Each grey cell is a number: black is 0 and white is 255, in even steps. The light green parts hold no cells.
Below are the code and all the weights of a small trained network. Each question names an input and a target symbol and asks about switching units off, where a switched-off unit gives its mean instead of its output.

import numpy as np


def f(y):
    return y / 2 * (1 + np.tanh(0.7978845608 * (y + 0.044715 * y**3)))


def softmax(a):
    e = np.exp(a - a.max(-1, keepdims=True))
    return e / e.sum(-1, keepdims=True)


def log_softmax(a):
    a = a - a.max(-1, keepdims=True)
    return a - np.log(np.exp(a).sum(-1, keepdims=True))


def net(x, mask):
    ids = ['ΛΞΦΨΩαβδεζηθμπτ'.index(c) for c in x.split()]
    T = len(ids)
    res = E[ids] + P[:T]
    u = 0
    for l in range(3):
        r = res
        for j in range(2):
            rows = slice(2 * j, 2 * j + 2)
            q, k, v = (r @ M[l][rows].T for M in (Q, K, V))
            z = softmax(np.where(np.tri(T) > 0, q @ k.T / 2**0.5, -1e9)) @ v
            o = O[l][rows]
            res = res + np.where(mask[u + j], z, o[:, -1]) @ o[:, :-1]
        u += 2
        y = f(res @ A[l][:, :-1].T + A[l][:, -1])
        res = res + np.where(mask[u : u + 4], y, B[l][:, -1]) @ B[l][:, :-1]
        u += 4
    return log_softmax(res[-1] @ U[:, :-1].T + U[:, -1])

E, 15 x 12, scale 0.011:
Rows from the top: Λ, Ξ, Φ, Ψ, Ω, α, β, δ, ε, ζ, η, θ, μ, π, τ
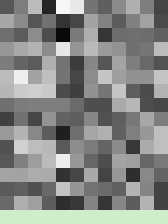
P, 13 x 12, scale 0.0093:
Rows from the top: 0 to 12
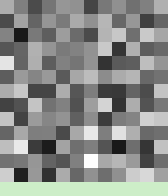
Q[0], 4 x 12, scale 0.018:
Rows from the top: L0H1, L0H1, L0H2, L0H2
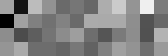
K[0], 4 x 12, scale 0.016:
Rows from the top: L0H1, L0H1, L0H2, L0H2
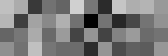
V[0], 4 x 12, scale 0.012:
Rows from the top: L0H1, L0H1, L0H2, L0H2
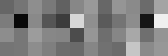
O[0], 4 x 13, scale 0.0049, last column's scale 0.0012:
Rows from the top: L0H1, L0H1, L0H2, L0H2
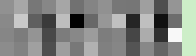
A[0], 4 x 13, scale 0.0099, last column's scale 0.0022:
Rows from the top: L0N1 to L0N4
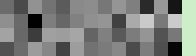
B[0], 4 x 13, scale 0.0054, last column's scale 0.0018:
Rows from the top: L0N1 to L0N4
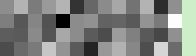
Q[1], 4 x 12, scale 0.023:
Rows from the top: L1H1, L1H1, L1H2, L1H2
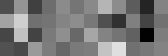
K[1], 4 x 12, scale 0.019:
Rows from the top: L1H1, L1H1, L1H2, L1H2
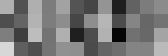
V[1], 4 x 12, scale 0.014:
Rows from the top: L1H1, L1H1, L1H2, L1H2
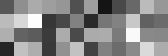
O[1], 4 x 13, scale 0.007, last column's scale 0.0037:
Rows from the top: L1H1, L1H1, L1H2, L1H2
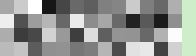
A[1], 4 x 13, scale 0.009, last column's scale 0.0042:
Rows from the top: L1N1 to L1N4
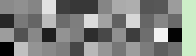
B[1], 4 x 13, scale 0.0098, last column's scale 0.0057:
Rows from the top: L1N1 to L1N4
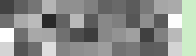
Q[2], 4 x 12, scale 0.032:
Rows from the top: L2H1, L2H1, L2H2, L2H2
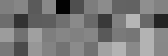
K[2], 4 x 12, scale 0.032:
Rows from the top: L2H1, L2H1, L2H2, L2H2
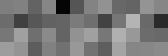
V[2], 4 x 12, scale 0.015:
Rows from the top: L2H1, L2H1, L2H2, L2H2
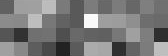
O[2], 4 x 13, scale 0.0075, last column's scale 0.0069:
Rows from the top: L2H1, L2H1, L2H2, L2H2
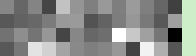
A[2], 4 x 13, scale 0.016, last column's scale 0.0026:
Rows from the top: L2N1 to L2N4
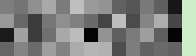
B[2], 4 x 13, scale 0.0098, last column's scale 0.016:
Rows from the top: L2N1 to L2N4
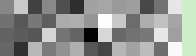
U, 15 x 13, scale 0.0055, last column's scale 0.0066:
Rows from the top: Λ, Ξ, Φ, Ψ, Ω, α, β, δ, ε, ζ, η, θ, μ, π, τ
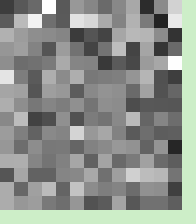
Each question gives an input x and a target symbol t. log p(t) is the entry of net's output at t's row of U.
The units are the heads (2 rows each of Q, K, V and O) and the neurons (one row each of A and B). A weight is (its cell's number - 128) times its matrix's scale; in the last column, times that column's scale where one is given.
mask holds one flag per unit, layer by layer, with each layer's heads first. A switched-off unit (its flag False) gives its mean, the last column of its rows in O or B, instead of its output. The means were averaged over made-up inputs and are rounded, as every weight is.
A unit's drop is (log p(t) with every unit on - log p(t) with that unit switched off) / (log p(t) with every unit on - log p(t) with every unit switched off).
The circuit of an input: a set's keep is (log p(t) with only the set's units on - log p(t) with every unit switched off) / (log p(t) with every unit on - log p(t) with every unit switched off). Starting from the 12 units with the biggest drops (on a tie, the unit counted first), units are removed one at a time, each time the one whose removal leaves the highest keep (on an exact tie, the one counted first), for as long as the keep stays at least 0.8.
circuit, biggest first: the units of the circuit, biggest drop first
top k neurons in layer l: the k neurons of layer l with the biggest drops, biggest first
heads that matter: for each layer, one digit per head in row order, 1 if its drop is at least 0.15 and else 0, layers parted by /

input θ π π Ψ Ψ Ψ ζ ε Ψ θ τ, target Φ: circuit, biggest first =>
[L1H1 L2H2]
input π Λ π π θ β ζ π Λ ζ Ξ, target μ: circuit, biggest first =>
[L2H2 L2N2 L1H2 L1H1]
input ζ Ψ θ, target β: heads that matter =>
00 / 10 / 01
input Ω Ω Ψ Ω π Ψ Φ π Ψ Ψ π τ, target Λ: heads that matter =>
00 / 00 / 00
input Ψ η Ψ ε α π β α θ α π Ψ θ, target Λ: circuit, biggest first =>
[L2N1 L1H1 L0H1]
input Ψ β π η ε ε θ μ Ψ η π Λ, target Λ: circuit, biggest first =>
[L2H1 L2N3]
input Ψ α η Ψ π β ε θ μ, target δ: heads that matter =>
00 / 11 / 00
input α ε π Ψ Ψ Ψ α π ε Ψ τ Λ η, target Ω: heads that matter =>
00 / 00 / 01
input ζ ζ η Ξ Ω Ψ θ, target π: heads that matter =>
00 / 01 / 01
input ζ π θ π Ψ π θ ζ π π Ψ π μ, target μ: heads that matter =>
00 / 10 / 01
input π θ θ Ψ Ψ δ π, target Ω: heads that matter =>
00 / 00 / 01
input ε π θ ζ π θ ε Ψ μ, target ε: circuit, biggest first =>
[L2H2]
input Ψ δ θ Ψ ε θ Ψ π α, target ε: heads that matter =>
00 / 00 / 01
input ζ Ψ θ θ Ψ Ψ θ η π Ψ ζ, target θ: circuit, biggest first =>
[L1H2 L2N3]
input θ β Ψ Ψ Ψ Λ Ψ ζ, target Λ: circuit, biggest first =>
[L2H1 L2N3 L1N3]
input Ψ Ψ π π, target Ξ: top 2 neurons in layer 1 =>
[L1N2 L1N4]
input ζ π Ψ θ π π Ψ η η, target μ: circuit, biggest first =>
[L2H2 L2N2 L1H1]
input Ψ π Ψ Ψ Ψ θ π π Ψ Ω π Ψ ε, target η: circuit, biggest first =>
[L1H2 L1N3 L2N2 L1H1]
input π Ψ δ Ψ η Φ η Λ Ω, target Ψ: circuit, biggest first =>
[L0H1]
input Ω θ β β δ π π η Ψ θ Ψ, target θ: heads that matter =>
00 / 11 / 00
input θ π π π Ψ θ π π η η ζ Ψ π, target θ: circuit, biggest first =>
[L1H2 L2N3 L1H1]
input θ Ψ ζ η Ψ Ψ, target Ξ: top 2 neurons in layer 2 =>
[L2N3 L2N4]
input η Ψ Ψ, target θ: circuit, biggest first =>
[L1H2 L2N3 L1H1]
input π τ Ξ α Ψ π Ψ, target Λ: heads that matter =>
10 / 10 / 00
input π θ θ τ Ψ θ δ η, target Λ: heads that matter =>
00 / 00 / 10
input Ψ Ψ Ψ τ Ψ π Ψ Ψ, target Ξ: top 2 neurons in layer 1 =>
[L1N2 L1N3]
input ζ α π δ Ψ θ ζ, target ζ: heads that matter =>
00 / 11 / 01
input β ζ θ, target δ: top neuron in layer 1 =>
[L1N3]
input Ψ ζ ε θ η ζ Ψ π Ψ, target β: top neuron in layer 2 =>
[L2N1]
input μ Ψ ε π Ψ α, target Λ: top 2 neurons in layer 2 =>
[L2N3 L2N2]
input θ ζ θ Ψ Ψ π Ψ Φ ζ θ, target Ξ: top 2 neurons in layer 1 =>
[L1N2 L1N3]
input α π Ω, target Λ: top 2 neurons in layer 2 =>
[L2N1 L2N4]
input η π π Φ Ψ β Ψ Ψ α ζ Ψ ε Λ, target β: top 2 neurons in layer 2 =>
[L2N1 L2N4]
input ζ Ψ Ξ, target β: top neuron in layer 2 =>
[L2N1]
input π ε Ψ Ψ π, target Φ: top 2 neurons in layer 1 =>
[L1N3 L1N2]
